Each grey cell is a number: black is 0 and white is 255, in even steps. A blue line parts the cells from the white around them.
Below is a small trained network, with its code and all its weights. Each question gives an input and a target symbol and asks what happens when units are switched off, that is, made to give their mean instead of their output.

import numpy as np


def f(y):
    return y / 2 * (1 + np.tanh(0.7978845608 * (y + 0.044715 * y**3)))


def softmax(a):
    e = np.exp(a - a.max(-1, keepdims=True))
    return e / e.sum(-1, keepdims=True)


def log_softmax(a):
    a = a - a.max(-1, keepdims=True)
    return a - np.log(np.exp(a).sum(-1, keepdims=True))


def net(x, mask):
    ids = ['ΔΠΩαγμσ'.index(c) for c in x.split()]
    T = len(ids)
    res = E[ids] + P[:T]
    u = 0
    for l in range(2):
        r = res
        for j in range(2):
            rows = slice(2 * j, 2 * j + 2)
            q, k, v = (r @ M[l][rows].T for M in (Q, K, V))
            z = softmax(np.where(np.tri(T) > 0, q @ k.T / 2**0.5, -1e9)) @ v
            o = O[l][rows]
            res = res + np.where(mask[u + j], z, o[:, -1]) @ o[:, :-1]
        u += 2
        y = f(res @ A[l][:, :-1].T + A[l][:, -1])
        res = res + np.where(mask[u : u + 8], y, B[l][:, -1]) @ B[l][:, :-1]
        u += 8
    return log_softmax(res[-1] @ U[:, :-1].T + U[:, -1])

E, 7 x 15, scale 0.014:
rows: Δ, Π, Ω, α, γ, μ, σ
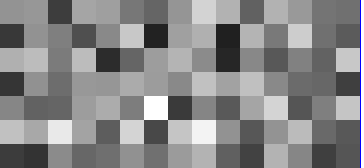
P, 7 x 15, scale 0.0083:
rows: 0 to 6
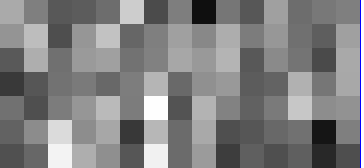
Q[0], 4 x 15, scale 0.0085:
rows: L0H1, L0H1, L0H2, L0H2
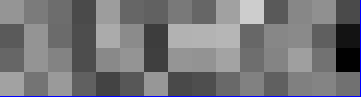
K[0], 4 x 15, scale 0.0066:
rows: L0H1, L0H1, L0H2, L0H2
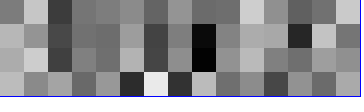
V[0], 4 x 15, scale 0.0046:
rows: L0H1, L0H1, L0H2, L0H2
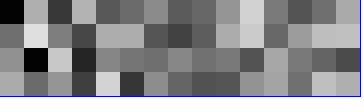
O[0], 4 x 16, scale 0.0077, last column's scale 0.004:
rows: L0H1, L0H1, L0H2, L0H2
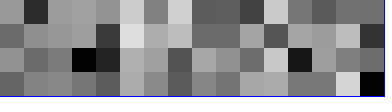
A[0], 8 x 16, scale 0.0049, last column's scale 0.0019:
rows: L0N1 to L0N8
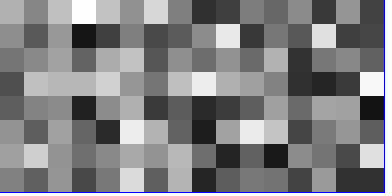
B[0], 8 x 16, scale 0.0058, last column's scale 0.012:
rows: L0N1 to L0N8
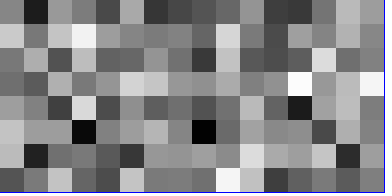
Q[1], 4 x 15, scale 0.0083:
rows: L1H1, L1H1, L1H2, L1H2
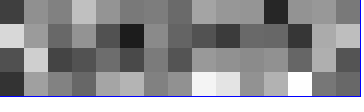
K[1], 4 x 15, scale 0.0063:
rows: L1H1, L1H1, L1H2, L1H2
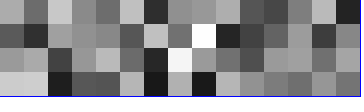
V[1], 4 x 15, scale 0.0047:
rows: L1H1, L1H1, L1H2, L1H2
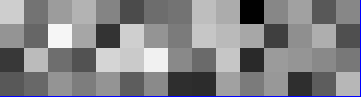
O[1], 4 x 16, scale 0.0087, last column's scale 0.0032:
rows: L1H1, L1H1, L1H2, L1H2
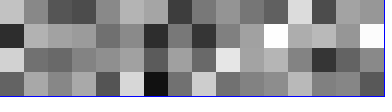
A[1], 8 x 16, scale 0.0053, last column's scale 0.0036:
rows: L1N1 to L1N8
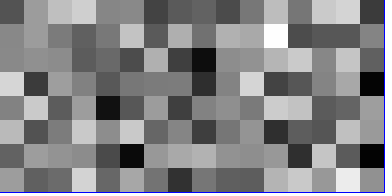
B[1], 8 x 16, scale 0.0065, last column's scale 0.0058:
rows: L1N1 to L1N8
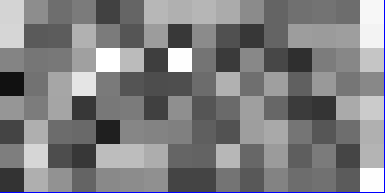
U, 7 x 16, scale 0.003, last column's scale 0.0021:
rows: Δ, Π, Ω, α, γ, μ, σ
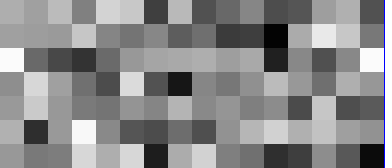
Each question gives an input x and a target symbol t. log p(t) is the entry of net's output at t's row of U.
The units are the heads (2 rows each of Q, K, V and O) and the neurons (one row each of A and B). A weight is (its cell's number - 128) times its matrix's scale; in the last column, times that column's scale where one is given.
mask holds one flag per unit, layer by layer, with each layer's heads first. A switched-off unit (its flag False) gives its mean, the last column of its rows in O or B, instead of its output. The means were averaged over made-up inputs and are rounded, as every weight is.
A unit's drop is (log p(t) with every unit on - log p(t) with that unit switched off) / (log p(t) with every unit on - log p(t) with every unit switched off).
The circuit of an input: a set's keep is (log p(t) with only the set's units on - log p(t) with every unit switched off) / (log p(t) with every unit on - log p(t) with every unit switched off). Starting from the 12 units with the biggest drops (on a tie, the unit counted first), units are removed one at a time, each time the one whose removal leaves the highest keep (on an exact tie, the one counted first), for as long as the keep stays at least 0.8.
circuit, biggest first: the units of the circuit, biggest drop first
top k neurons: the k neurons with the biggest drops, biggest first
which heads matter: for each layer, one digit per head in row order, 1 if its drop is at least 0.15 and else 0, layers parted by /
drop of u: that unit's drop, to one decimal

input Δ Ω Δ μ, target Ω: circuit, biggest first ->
[L1H1; L1H2]
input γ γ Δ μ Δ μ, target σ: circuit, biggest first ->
[L1H1; L1H2; L0N6; L0H2]
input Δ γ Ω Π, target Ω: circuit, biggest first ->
[L1H1; L1H2]
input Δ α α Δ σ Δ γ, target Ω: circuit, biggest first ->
[L0H2; L0H1; L1H1; L1H2]
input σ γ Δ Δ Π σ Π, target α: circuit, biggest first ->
[L0H2; L0N2; L1H1; L0N8]
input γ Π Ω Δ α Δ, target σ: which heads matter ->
01 / 11
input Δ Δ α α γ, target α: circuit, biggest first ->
[L1H2; L0N1; L1N8; L0H2]
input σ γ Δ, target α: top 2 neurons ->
[L0N2; L1N8]
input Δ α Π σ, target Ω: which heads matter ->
00 / 11
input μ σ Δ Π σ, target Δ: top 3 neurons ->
[L1N3; L0N2; L1N5]
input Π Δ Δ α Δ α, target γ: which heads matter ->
10 / 11
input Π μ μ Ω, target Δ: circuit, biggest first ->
[L1N3; L1H1; L0H1; L1N5]
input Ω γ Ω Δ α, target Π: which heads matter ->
01 / 01
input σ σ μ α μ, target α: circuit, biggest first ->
[L0H2; L0N2; L1H1; L1N8]
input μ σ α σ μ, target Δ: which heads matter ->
00 / 11
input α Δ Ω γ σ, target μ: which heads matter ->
10 / 11
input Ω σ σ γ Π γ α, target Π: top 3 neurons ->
[L0N4; L0N1; L0N7]
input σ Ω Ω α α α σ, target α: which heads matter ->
11 / 11
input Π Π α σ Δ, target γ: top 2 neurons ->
[L1N7; L0N8]
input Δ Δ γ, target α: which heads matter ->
01 / 01
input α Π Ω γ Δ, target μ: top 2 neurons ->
[L0N8; L1N2]
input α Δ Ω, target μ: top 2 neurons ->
[L1N4; L0N7]
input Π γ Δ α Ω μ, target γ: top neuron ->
[L1N7]
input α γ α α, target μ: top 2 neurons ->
[L0N8; L1N2]
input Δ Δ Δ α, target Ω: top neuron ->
[L0N1]
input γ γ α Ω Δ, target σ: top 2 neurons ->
[L0N6; L0N4]
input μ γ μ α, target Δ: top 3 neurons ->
[L1N3; L0N2; L1N5]
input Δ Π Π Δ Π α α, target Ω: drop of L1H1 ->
0.8
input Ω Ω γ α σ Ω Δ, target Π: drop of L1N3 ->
0.0
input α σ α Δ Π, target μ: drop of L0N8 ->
0.1
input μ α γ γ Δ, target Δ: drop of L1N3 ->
0.8
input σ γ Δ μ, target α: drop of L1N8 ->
0.2
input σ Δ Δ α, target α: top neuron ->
[L0N2]
